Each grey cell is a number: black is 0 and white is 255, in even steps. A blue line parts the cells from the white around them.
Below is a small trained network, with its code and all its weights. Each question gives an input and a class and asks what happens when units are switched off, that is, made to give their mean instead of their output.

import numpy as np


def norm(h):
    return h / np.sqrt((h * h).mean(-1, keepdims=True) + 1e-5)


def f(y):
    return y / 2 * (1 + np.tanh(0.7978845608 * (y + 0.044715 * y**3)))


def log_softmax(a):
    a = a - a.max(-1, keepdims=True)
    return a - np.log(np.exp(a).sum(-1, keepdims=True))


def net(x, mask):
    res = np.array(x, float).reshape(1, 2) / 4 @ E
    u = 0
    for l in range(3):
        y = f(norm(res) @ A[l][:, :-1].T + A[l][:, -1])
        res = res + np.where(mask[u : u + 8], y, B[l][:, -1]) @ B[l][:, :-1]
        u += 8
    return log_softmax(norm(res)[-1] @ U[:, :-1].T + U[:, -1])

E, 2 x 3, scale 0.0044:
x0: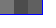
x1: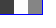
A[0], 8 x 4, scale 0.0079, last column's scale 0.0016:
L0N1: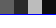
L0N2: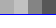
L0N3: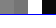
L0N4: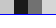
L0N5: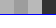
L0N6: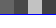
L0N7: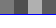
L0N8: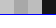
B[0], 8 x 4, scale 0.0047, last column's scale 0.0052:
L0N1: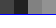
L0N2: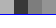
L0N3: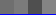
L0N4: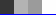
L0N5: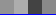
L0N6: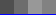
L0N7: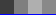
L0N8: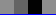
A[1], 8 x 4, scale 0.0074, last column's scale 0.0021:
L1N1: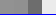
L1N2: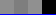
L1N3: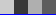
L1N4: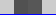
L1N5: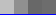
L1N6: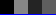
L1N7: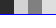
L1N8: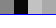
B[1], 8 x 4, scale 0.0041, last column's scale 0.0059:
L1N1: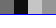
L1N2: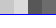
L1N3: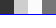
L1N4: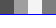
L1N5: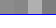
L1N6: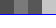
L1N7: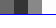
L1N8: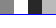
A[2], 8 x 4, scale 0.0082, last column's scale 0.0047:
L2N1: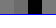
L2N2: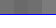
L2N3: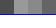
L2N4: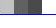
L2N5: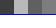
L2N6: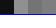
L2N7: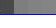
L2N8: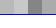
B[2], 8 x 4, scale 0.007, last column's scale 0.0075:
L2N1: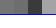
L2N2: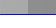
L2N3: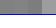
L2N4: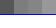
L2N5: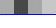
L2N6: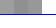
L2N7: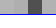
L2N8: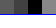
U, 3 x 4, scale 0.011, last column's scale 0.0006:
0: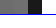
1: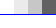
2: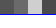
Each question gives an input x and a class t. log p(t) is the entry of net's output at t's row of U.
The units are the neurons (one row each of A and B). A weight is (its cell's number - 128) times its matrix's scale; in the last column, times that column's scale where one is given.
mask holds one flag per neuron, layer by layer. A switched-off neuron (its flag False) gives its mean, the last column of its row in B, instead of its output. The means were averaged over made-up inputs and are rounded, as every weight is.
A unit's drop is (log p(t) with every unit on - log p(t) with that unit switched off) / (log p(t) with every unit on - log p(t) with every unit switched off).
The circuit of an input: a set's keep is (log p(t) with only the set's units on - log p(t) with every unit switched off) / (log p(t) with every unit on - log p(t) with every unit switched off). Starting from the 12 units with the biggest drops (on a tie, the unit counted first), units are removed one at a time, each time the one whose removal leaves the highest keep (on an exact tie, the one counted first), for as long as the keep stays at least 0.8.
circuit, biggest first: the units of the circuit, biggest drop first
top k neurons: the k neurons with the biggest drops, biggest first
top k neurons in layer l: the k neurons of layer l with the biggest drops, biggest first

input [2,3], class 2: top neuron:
[L1N8]
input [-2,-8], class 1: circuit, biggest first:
[L1N8, L1N3]
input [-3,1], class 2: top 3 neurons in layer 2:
[L2N7, L2N1, L2N6]
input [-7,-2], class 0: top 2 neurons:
[L0N5, L0N8]
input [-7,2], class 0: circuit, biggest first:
[L0N4, L2N8]
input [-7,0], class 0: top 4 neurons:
[L2N8, L1N7, L0N5, L0N1]
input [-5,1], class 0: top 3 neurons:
[L2N8, L1N7, L0N1]
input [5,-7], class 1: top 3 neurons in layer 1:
[L1N7, L1N3, L1N8]
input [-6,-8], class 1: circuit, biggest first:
[L1N3, L1N8]
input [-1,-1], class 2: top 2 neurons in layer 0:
[L0N4, L0N7]
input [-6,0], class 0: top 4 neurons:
[L2N8, L1N7, L0N5, L0N1]
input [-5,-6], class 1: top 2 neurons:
[L0N4, L0N7]
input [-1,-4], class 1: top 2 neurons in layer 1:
[L1N8, L1N1]
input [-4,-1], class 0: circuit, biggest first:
[L0N8]
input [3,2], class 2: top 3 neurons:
[L1N8, L0N1, L0N8]
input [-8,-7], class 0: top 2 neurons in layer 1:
[L1N8, L1N7]
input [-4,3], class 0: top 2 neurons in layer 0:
[L0N4, L0N7]
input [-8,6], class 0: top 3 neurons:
[L2N8, L0N4, L0N1]
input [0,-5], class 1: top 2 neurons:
[L1N8, L0N8]
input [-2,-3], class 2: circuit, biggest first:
[L0N4]
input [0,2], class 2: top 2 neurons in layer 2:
[L2N6, L2N7]
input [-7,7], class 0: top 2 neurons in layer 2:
[L2N8, L2N6]
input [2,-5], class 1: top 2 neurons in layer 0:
[L0N8, L0N5]
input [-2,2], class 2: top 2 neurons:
[L0N4, L1N8]
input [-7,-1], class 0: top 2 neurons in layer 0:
[L0N5, L0N8]
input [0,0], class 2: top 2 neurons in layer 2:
[L2N6, L2N8]
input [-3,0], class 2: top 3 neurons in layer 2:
[L2N7, L2N1, L2N4]
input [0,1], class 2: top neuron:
[L1N8]
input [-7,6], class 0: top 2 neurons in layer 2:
[L2N8, L2N6]
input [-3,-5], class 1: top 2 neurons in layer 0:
[L0N4, L0N7]
